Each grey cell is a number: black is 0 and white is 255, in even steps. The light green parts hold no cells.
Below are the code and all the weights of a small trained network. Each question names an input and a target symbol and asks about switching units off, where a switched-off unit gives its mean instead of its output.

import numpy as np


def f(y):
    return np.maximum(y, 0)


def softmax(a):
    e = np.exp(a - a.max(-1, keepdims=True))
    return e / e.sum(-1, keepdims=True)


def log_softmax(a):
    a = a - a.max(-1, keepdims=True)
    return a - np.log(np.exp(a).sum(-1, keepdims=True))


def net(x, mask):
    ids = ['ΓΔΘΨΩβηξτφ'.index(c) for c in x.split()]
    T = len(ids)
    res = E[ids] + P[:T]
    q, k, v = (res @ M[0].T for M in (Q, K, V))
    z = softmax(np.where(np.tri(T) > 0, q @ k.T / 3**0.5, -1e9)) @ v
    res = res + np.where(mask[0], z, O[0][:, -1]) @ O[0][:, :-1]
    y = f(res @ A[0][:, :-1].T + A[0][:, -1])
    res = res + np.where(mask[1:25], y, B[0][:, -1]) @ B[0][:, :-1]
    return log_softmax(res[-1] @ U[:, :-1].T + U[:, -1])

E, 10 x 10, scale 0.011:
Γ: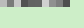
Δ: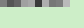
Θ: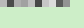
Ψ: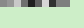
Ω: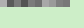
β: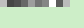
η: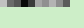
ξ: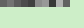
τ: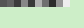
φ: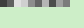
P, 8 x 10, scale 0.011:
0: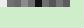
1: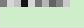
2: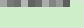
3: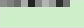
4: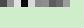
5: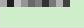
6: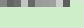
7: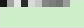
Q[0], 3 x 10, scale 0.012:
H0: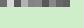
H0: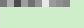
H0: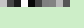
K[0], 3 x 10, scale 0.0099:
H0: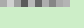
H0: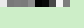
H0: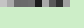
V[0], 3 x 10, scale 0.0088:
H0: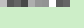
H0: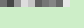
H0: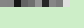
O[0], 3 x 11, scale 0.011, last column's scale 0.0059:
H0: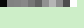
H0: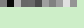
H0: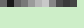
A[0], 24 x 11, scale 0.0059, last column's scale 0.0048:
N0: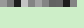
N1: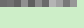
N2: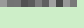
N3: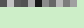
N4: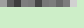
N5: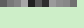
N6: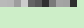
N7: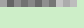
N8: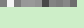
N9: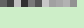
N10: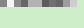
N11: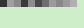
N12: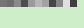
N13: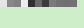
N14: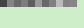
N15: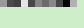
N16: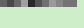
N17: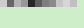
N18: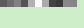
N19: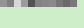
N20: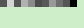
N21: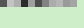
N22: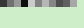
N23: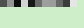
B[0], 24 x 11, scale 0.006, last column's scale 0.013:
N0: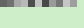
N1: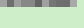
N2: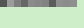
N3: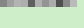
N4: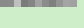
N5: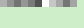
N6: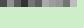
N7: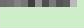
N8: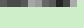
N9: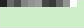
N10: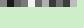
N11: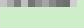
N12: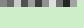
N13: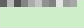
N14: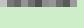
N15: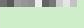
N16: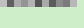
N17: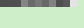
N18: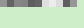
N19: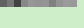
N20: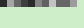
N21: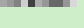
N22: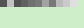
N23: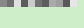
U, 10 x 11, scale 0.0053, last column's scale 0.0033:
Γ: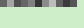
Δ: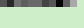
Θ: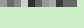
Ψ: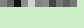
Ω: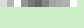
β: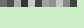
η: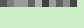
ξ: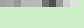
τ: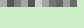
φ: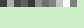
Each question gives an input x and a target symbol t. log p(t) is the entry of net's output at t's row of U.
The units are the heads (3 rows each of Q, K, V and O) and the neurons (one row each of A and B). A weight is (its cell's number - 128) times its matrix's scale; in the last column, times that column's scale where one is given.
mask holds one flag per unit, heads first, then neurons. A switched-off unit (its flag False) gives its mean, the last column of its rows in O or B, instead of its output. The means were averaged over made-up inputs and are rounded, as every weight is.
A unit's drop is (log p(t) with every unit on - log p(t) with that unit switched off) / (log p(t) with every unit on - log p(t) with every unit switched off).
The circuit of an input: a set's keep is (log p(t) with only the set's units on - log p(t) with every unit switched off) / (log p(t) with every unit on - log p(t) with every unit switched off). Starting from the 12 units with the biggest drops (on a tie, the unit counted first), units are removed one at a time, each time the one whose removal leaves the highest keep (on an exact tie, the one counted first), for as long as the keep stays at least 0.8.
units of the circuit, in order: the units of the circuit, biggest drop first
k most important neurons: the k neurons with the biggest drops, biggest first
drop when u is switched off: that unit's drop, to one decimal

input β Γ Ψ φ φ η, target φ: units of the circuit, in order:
H0, N13, N6
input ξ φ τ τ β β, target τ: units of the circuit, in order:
H0, N15
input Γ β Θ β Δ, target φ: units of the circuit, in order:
N22, H0, N23
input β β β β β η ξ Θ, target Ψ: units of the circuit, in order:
H0, N10
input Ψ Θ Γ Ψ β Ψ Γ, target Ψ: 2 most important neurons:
N10, N8
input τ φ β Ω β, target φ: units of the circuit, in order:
N22, H0, N23
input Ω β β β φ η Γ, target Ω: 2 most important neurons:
N9, N17
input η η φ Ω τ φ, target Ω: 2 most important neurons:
N9, N17
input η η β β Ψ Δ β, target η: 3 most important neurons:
N0, N15, N20
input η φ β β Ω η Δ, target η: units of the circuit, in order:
H0, N0, N15, N23
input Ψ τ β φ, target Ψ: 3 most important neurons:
N10, N8, N13
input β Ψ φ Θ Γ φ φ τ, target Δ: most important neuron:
N17
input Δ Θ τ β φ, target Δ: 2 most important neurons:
N17, N7
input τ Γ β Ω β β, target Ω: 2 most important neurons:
N9, N17
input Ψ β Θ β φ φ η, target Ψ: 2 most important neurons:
N10, N8
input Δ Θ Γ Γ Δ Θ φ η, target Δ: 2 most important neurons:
N17, N10
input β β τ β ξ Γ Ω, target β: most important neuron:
N23
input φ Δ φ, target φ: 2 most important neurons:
N13, N6
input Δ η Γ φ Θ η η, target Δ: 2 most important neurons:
N17, N22
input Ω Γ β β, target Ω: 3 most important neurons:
N9, N17, N23
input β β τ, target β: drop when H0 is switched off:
0.6
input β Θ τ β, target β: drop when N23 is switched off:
0.2
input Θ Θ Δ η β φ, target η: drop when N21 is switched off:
0.0
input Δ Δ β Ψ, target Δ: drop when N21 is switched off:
0.1
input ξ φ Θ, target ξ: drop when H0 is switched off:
0.8
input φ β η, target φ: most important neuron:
N13
